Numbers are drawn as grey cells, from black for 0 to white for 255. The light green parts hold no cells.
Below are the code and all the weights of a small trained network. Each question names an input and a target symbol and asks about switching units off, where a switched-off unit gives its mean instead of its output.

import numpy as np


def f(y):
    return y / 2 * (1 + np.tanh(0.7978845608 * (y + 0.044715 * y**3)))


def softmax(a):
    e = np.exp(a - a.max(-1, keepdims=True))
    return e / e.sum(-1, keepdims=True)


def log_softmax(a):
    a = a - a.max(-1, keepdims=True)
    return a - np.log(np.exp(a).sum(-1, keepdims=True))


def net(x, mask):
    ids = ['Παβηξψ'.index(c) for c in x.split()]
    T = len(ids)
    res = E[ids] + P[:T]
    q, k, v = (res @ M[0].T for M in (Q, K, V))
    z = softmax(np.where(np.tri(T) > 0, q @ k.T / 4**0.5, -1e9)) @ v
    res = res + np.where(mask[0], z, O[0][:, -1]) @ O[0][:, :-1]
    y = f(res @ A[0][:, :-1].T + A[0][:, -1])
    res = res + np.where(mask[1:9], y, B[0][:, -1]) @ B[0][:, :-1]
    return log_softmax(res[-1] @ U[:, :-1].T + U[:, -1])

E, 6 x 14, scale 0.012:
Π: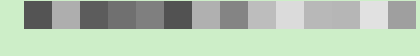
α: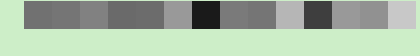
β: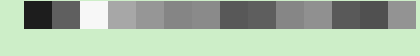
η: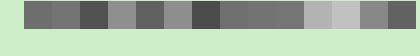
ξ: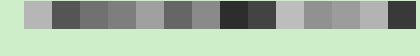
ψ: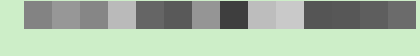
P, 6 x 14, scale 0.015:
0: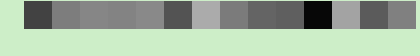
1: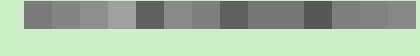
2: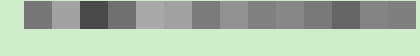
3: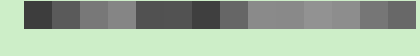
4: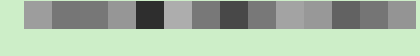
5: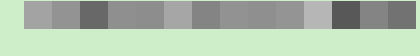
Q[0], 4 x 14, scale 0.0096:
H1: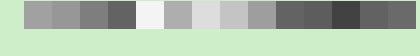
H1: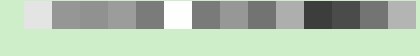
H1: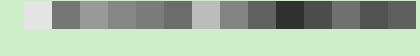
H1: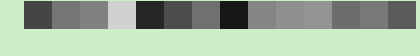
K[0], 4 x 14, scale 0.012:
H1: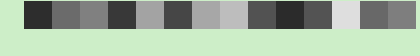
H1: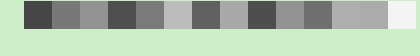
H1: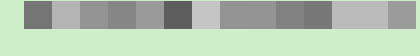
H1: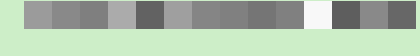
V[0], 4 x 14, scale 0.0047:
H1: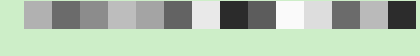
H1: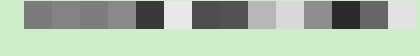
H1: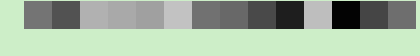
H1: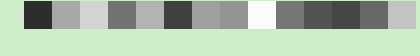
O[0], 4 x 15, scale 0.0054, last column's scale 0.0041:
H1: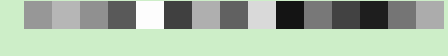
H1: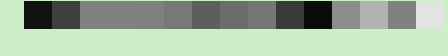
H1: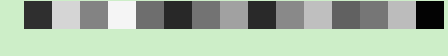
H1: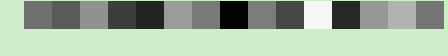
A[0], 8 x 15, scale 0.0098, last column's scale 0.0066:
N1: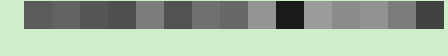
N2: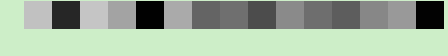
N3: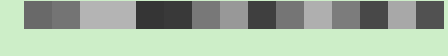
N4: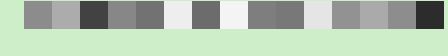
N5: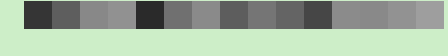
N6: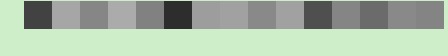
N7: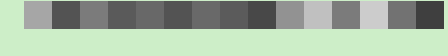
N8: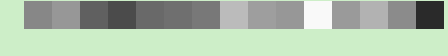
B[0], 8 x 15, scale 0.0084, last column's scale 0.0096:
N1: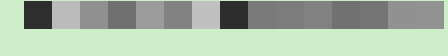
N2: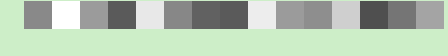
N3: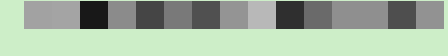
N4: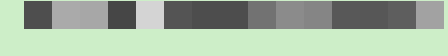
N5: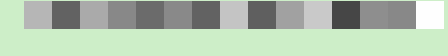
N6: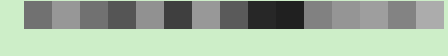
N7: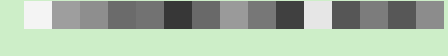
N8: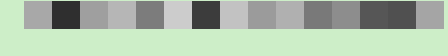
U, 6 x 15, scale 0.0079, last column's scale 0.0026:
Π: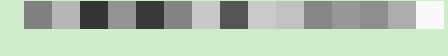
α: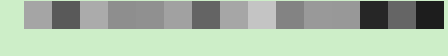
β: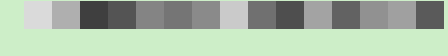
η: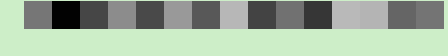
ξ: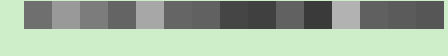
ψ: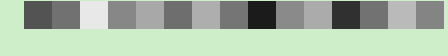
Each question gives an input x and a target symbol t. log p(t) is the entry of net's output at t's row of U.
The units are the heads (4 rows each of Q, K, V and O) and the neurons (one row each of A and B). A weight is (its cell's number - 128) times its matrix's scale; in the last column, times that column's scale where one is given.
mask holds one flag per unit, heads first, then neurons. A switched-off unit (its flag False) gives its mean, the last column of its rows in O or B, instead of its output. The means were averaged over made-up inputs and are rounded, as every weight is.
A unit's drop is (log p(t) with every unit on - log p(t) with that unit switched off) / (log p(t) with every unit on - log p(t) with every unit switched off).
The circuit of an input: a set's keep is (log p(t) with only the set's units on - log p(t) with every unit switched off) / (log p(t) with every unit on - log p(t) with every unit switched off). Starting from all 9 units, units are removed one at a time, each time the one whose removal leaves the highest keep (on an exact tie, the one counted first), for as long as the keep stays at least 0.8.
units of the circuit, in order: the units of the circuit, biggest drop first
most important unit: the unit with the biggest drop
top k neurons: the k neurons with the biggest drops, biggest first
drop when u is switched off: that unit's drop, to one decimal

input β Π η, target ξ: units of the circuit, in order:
N4; N5
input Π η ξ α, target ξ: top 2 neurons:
N6; N5
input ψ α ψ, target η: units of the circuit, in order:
H1; N2
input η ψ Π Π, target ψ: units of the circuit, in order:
H1; N1; N5
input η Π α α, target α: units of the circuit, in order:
N2; H1; N5
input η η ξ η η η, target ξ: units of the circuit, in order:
N5; N4
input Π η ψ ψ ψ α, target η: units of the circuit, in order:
H1
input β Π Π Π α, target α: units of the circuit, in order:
N2; N5
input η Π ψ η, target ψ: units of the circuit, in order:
N1; H1; N5
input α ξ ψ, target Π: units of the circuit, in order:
H1; N8; N5
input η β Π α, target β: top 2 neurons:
N3; N5
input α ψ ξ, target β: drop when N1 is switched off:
0.0
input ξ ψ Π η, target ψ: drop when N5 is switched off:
0.2
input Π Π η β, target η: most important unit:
N3
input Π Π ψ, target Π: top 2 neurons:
N5; N8
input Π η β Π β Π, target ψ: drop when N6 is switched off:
0.2
